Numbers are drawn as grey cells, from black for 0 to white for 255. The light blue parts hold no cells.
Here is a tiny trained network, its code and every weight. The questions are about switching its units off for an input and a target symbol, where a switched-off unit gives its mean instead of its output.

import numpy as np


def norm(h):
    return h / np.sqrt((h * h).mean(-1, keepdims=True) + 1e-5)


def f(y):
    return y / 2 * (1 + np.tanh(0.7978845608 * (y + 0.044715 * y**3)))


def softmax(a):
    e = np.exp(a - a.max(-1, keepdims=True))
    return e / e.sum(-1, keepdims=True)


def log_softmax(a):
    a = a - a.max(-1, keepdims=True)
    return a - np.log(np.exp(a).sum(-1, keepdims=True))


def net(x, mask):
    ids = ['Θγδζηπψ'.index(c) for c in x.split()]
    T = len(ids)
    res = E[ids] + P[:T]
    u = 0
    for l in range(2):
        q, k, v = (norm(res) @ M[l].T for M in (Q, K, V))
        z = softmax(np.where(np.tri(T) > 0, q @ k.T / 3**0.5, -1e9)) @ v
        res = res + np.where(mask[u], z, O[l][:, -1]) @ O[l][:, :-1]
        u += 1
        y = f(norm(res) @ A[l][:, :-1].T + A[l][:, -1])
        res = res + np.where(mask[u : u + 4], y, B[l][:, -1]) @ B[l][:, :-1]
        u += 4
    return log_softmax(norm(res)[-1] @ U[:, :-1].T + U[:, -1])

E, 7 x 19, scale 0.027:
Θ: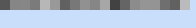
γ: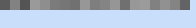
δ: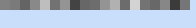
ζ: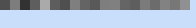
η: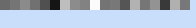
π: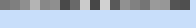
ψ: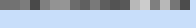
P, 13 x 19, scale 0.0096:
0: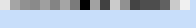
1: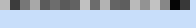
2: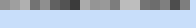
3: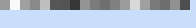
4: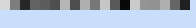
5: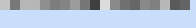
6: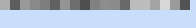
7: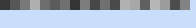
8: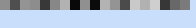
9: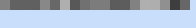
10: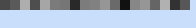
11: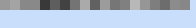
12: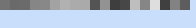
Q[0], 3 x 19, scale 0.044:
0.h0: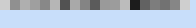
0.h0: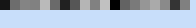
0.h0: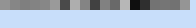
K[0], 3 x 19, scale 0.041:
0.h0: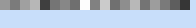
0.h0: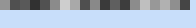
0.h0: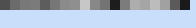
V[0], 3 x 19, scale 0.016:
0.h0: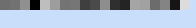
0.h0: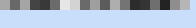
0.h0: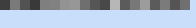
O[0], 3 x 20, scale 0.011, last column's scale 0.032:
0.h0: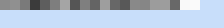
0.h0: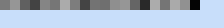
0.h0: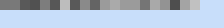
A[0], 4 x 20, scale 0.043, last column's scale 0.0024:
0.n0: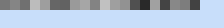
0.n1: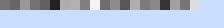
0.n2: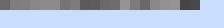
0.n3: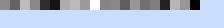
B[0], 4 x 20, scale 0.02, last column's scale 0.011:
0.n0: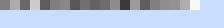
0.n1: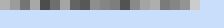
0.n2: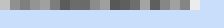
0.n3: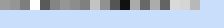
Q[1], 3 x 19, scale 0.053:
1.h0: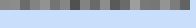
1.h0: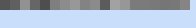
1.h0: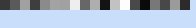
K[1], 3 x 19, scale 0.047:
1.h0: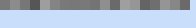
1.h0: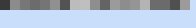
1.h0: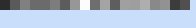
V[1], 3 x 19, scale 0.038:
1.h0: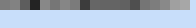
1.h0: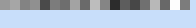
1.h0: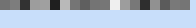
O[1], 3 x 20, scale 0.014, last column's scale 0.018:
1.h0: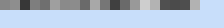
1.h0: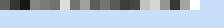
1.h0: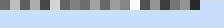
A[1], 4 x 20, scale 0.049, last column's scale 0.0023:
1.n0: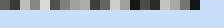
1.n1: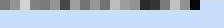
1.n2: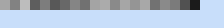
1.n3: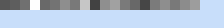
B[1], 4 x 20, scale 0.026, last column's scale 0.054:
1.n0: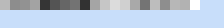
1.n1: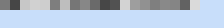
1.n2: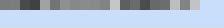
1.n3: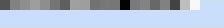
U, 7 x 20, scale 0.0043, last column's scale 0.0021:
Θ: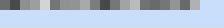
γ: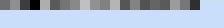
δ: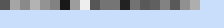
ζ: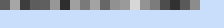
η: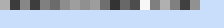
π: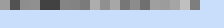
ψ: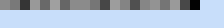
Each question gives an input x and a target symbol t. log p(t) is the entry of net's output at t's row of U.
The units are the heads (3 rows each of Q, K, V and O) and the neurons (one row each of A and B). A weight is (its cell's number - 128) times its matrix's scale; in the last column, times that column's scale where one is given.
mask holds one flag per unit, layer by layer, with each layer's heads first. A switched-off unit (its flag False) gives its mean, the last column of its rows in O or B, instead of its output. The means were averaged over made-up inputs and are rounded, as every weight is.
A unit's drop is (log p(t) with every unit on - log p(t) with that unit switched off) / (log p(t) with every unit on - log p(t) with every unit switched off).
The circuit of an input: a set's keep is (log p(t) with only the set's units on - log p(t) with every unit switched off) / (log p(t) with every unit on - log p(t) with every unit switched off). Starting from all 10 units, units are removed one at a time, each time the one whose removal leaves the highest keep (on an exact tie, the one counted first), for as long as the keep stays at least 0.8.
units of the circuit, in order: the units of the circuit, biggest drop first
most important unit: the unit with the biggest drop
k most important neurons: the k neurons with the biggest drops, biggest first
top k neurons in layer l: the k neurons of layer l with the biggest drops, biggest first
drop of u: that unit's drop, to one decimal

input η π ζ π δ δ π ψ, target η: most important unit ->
0.n2
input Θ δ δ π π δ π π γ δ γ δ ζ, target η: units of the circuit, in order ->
0.h0; 1.h0; 1.n0
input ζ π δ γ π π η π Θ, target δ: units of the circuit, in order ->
0.n0; 0.h0; 1.n3
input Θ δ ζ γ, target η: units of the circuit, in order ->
0.h0; 1.h0; 1.n0
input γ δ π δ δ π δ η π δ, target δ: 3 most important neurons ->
0.n0; 1.n0; 1.n3
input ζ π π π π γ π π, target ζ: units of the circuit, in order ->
0.h0; 1.h0
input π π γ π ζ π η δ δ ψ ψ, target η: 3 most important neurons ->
1.n0; 0.n0; 1.n2
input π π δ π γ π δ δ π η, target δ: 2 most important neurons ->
1.n0; 0.n3
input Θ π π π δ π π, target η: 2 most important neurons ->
1.n0; 1.n3
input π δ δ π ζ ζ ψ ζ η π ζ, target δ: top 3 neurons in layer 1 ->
1.n0; 1.n1; 1.n3
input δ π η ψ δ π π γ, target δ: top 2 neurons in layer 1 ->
1.n0; 1.n3
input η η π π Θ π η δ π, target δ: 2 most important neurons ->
0.n0; 1.n0
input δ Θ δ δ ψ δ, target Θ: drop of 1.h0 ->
1.2
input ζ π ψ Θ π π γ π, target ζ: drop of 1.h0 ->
0.8
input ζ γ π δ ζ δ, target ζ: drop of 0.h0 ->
1.1
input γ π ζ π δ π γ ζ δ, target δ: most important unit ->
0.h0
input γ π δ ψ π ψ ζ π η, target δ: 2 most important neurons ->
1.n0; 1.n3
